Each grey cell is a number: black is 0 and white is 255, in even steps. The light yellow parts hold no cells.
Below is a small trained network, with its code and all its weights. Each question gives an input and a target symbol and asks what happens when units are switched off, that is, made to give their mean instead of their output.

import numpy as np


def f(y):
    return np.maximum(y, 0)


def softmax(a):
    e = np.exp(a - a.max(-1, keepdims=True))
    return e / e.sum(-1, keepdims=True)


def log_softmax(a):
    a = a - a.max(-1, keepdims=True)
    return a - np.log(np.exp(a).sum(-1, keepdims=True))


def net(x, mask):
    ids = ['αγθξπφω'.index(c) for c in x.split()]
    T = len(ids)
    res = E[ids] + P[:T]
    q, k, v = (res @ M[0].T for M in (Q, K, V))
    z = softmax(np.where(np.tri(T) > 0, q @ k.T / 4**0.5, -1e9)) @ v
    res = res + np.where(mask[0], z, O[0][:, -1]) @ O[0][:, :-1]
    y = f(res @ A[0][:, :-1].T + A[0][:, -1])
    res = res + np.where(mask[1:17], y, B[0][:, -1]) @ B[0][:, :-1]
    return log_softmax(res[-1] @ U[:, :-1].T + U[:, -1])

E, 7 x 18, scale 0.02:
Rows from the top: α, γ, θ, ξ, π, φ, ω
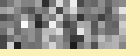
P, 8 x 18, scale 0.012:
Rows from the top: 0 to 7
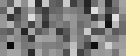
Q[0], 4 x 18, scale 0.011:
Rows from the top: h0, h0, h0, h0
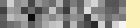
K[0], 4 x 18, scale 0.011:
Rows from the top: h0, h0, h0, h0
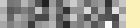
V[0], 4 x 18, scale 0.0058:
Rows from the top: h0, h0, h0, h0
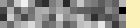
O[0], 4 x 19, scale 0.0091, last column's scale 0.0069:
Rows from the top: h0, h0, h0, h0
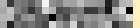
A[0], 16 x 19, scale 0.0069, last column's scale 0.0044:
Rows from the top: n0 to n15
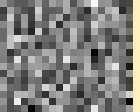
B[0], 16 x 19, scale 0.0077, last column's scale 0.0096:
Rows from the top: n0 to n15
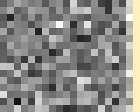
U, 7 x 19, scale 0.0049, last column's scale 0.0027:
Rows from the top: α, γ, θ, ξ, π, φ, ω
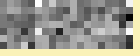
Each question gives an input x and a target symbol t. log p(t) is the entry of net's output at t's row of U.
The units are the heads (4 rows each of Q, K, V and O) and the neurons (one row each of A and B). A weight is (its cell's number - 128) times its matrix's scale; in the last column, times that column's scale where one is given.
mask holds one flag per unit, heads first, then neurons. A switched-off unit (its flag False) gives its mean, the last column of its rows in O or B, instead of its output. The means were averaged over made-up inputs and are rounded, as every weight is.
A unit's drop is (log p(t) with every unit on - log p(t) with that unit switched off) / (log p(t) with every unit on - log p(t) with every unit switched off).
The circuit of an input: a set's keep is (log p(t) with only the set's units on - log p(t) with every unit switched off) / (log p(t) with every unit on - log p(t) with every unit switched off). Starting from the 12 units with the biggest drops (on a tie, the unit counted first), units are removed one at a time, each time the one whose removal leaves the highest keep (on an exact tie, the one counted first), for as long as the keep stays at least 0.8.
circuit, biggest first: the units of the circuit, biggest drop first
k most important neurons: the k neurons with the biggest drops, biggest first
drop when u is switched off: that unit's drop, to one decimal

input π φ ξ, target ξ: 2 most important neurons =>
(n8; n13)
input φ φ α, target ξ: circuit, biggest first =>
(h0; n8; n11)
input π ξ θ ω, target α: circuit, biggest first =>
(h0; n0)
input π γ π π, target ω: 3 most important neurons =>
(n10; n15; n0)
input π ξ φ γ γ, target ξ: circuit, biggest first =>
(h0; n8; n3)
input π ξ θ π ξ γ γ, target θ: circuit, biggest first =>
(h0; n7)
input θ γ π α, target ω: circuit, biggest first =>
(h0; n10)
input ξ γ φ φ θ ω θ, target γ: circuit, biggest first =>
(h0)
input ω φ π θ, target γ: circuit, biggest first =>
(h0; n15)
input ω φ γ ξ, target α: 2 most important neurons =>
(n15; n0)
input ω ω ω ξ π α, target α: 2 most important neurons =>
(n15; n0)
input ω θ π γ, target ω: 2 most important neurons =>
(n3; n10)
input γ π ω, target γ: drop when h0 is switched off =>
0.8
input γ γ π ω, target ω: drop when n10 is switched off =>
0.3
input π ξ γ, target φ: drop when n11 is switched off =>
0.1
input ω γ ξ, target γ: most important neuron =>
(n9)
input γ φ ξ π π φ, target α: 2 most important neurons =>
(n15; n0)
